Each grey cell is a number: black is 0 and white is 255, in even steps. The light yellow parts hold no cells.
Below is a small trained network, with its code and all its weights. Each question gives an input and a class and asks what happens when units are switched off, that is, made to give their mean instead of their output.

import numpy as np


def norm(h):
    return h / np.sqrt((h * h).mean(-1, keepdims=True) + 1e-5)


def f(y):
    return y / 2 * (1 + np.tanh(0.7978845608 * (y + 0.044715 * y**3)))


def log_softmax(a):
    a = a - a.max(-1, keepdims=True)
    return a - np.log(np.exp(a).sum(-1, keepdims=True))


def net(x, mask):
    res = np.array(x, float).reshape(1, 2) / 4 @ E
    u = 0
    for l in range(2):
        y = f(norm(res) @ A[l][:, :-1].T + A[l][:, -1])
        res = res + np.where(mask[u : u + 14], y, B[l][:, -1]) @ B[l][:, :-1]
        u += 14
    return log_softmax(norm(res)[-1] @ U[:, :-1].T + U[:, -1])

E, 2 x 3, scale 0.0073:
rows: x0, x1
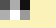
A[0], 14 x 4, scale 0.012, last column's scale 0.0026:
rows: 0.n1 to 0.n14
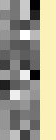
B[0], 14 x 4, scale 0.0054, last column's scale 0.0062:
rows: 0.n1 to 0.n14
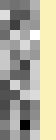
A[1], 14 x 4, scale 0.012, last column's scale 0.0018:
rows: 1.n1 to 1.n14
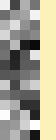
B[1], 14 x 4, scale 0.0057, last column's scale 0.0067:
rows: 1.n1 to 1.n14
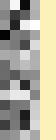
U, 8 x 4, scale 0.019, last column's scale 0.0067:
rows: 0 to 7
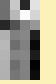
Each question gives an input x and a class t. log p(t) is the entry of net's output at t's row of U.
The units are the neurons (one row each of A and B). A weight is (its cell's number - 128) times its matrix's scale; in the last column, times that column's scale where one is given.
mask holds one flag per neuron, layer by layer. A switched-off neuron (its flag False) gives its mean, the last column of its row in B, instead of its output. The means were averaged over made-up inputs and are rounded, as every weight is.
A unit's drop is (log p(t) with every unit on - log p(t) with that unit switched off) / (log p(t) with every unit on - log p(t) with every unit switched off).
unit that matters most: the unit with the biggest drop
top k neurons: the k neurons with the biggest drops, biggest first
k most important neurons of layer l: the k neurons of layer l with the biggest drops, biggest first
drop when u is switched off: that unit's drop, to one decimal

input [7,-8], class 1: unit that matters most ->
1.n7
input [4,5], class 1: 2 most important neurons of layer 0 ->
(0.n10, 0.n13)
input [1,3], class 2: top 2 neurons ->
(0.n10, 0.n4)
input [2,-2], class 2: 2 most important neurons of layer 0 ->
(0.n9, 0.n4)
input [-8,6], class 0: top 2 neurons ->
(1.n12, 0.n8)
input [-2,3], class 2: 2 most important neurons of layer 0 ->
(0.n4, 0.n9)
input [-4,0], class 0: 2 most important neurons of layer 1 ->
(1.n1, 1.n12)
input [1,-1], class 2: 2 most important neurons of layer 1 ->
(1.n3, 1.n4)
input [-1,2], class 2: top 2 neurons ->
(1.n13, 0.n10)
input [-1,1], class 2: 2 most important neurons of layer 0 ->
(0.n4, 0.n9)
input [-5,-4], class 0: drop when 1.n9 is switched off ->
0.0
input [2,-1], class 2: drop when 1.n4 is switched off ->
0.2
